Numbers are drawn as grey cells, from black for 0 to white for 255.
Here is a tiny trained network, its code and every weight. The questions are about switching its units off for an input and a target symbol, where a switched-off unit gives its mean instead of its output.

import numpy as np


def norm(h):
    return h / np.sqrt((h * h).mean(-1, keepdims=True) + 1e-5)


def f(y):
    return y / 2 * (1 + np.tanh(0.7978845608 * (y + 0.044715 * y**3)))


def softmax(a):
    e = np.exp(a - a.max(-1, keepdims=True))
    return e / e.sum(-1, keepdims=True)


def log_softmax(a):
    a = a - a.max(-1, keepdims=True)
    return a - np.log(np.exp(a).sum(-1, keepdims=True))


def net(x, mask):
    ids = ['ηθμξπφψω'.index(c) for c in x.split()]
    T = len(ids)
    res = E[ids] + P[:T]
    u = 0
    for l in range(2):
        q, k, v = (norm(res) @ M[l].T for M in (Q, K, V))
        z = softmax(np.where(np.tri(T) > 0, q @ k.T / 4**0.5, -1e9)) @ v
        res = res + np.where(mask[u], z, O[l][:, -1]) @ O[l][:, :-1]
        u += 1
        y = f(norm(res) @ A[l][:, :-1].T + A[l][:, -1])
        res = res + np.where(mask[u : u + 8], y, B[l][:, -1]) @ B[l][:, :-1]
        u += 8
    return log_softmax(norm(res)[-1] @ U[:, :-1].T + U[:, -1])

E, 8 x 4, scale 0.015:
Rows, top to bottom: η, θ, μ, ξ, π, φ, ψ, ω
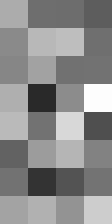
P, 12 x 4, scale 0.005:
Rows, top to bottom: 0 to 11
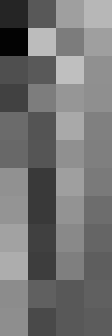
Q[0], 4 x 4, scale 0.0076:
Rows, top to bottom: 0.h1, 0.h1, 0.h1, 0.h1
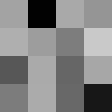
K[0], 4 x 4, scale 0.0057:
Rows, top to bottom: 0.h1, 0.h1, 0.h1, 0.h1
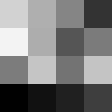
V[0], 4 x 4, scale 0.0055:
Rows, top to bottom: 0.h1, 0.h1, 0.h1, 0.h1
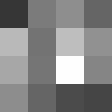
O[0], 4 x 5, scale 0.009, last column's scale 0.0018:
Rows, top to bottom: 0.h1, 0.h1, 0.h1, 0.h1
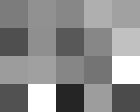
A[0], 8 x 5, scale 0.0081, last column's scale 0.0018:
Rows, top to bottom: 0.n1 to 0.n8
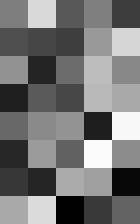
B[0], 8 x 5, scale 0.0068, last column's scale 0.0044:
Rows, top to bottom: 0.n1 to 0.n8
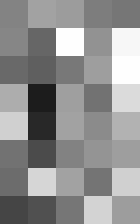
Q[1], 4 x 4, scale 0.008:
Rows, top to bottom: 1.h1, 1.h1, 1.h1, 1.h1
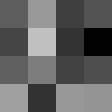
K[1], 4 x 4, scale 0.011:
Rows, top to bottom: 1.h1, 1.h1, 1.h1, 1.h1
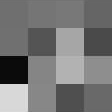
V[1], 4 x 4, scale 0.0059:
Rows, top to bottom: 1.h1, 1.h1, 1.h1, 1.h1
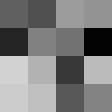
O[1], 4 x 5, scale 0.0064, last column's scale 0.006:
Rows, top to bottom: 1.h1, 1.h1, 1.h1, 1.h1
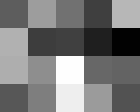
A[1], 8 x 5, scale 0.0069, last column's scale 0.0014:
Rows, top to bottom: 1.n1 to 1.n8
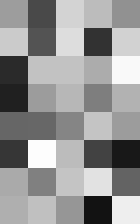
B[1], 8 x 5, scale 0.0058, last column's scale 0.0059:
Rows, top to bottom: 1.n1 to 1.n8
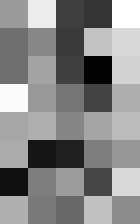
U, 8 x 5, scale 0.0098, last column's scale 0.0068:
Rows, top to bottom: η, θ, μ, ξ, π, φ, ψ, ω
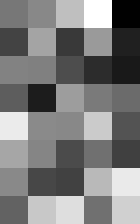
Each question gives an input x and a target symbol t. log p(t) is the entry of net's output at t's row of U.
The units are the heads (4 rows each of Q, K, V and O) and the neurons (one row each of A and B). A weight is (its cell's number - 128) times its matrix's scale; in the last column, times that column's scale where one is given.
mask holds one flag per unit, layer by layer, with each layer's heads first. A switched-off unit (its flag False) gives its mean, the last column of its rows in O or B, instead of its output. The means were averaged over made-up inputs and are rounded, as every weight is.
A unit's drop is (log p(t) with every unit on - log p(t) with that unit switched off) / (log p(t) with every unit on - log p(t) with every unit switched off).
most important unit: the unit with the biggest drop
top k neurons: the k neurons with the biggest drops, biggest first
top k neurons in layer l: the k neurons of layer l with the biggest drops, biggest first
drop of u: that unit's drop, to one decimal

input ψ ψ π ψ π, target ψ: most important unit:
1.h1
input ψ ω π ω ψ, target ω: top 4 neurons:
[0.n2; 0.n7; 1.n6; 1.n1]
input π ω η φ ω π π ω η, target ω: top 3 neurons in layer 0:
[0.n4; 0.n8; 0.n5]
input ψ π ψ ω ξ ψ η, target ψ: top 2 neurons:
[0.n7; 1.n3]
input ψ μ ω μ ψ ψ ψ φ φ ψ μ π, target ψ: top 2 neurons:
[0.n8; 1.n2]
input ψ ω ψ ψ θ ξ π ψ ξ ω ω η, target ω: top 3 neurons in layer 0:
[0.n8; 0.n2; 0.n5]
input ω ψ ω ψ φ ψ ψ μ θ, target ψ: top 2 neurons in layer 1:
[1.n6; 1.n8]
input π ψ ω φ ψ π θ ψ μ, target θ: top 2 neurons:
[0.n8; 0.n1]
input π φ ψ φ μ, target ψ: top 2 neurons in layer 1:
[1.n1; 1.n7]
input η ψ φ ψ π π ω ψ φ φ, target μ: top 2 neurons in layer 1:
[1.n6; 1.n3]
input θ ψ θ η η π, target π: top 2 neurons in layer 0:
[0.n8; 0.n5]
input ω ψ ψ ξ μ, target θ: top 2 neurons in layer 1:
[1.n3; 1.n1]
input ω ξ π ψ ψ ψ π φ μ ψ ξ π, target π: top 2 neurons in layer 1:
[1.n3; 1.n6]
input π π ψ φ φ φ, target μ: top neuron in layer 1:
[1.n3]
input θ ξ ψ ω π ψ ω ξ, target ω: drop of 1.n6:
0.1
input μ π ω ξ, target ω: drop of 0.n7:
0.2
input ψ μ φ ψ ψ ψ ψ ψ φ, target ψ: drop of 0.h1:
-0.1
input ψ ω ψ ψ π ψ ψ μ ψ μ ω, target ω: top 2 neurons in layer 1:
[1.n7; 1.n2]
